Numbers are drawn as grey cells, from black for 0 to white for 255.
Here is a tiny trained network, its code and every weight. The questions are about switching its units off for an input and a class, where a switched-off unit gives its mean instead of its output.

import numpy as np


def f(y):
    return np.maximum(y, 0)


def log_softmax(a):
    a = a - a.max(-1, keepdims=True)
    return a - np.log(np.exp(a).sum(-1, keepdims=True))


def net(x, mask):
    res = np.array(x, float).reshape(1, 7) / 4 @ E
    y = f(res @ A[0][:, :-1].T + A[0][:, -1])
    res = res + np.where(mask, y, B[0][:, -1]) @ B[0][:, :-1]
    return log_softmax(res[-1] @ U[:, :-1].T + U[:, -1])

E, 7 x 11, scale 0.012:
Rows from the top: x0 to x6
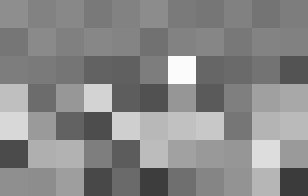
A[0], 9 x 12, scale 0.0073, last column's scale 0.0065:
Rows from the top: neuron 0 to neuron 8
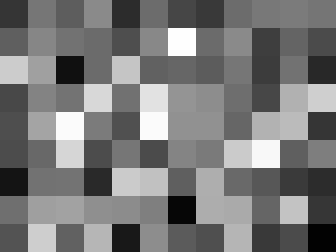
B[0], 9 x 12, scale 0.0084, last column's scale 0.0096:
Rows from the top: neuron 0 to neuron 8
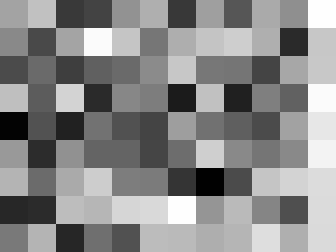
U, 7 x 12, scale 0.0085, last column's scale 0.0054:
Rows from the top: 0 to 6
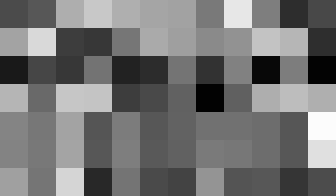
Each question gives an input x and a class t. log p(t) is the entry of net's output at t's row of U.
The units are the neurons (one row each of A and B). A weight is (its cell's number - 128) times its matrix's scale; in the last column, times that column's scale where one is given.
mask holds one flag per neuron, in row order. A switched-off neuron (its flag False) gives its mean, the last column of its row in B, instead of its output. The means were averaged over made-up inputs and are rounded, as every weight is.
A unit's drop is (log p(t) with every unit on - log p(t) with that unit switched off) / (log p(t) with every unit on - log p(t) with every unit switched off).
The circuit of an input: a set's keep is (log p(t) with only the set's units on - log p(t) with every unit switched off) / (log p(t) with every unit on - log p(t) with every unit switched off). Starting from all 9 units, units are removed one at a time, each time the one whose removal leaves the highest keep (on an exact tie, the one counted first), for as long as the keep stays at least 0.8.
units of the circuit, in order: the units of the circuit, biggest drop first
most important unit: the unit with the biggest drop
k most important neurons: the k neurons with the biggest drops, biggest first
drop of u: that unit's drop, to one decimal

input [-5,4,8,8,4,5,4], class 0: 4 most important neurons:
[neuron 1; neuron 6; neuron 3; neuron 0]
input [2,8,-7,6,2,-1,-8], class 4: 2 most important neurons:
[neuron 3; neuron 1]
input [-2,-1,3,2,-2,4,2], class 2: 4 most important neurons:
[neuron 3; neuron 7; neuron 6; neuron 4]
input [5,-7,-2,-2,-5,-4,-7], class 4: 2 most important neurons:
[neuron 3; neuron 8]
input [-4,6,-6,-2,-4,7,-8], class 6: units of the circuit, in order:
[neuron 3]
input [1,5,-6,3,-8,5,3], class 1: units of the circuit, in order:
[neuron 0; neuron 8]
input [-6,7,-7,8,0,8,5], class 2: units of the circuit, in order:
[neuron 4; neuron 6]
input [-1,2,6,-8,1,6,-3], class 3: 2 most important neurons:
[neuron 6; neuron 7]
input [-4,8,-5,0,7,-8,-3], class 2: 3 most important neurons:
[neuron 2; neuron 0; neuron 8]
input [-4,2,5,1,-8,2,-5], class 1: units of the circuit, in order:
[neuron 8; neuron 0]
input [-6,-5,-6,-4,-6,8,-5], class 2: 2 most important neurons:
[neuron 4; neuron 1]
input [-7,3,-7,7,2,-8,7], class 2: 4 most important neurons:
[neuron 2; neuron 3; neuron 6; neuron 1]
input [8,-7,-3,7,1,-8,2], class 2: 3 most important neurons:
[neuron 2; neuron 6; neuron 3]
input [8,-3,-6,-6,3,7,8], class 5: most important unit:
neuron 5
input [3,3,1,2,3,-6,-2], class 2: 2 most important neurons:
[neuron 2; neuron 0]
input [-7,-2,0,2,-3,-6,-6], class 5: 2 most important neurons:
[neuron 4; neuron 3]
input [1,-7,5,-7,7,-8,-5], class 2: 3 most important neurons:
[neuron 2; neuron 0; neuron 8]
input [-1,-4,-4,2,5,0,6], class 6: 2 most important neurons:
[neuron 8; neuron 6]
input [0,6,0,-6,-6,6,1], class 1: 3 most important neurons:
[neuron 8; neuron 0; neuron 2]
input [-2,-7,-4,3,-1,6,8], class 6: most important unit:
neuron 5
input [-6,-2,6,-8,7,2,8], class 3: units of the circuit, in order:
[neuron 6; neuron 0]
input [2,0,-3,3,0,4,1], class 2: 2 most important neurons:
[neuron 4; neuron 6]
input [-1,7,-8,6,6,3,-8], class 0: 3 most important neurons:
[neuron 7; neuron 0; neuron 6]
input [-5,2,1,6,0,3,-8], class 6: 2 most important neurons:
[neuron 3; neuron 6]
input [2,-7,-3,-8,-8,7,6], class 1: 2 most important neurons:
[neuron 8; neuron 0]
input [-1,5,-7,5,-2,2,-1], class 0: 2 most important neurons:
[neuron 7; neuron 6]
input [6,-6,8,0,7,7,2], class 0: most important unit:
neuron 1
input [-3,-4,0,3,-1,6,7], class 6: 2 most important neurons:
[neuron 5; neuron 2]
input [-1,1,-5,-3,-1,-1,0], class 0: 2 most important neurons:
[neuron 7; neuron 3]
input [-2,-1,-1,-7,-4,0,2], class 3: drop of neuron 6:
0.8
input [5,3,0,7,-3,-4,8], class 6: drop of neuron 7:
0.1
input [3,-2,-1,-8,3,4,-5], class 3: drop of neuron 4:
0.0
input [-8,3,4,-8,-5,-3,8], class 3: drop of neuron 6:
0.9
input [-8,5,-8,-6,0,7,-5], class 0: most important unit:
neuron 7
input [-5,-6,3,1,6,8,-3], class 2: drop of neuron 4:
0.8
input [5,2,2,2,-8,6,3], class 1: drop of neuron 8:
0.6
